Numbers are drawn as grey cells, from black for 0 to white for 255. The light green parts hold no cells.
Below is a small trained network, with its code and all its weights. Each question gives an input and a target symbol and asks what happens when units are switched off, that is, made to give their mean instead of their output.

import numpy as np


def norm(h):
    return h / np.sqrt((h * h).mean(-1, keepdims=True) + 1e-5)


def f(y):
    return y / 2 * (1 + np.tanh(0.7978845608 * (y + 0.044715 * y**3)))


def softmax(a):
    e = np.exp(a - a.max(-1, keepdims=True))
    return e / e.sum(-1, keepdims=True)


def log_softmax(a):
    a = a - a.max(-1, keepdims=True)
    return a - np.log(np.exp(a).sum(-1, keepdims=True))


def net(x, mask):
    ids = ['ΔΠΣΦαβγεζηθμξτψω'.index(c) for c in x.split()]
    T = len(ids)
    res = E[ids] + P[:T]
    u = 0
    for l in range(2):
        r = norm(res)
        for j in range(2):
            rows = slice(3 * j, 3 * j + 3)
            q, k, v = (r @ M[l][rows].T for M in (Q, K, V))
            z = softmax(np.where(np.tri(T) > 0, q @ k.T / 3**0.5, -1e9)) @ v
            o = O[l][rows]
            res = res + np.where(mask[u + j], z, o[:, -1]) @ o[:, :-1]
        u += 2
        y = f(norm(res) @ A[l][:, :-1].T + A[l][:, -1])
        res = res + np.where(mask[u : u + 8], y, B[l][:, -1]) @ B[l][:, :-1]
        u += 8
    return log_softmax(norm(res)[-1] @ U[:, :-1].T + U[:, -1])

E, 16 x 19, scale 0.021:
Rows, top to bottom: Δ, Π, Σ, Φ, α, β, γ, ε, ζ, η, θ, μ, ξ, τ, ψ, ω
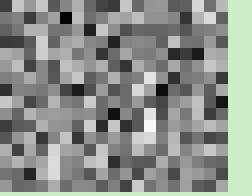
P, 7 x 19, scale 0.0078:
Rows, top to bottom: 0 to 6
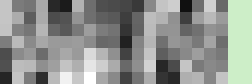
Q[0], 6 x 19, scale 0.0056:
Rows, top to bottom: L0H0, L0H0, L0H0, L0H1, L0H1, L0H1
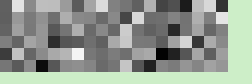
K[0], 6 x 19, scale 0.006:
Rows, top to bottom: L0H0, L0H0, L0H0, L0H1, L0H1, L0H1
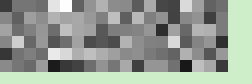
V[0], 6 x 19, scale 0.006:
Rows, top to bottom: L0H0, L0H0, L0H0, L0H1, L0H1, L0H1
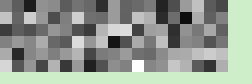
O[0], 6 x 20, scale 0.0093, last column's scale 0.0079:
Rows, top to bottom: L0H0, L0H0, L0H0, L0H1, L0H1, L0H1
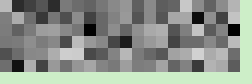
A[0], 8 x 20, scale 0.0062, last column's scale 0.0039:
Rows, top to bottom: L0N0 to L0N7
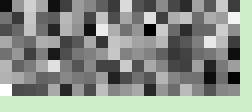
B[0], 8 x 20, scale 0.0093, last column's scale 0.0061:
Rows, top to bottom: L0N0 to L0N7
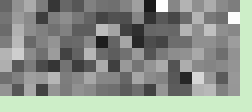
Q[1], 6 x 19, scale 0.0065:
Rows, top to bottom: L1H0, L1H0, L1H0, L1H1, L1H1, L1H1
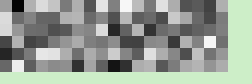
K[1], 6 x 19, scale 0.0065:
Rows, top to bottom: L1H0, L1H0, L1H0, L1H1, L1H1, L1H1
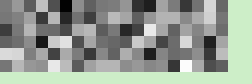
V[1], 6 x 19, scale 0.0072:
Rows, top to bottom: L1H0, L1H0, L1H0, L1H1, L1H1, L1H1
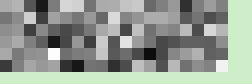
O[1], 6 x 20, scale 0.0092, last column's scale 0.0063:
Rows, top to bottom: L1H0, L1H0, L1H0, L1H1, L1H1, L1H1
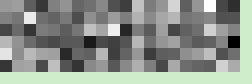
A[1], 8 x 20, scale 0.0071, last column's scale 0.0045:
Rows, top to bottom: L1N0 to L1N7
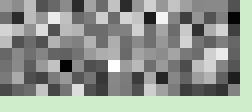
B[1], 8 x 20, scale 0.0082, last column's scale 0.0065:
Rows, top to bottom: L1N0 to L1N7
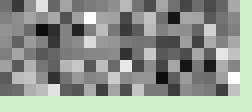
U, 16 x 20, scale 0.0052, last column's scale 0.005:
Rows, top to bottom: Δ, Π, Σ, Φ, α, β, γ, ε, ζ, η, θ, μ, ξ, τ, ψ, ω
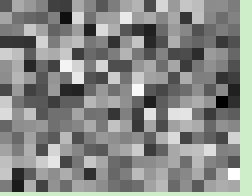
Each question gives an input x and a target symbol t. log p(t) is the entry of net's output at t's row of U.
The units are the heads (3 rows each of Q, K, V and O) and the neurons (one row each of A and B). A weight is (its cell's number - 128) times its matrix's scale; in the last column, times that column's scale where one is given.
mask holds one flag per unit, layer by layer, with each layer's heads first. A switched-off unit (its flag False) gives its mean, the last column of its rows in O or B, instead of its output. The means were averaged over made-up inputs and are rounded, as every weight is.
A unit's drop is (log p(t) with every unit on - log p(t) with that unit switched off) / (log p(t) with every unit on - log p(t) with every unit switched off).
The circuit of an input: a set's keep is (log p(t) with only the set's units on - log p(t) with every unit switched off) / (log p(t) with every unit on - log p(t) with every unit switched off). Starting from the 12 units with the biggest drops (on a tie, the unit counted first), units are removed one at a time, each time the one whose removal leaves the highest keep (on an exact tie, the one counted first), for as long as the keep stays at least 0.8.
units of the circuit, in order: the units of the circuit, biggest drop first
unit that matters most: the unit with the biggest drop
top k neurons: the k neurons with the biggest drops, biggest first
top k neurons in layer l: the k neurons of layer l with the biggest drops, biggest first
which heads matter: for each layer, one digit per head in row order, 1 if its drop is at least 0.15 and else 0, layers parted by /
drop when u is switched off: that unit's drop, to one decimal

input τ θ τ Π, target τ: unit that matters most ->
L0H0
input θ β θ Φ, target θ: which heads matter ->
00 / 01
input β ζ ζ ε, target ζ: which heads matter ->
10 / 01
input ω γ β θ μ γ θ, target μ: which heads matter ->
00 / 10
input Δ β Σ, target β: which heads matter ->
00 / 10
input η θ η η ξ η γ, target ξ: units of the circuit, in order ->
(L0H1, L1H0)
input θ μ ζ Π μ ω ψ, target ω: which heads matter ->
01 / 00
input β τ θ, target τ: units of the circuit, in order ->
(L0H0, L1H1)
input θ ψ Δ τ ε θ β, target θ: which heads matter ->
01 / 11
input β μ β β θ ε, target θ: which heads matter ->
10 / 01
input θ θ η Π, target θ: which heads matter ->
10 / 01
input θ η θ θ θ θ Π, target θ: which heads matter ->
00 / 01
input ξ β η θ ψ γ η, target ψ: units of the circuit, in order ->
(L0H0, L0N5)
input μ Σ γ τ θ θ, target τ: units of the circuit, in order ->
(L1H1)
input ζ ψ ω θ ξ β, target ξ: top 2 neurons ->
(L0N1, L0N3)
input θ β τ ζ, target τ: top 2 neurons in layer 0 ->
(L0N6, L0N1)
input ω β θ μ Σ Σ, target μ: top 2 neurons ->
(L1N0, L0N3)
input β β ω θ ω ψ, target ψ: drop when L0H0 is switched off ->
1.0
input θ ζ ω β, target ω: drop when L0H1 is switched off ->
0.7
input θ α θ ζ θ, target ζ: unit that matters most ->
L1H1
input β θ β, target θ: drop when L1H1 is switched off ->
0.5
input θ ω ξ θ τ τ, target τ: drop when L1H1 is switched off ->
0.1
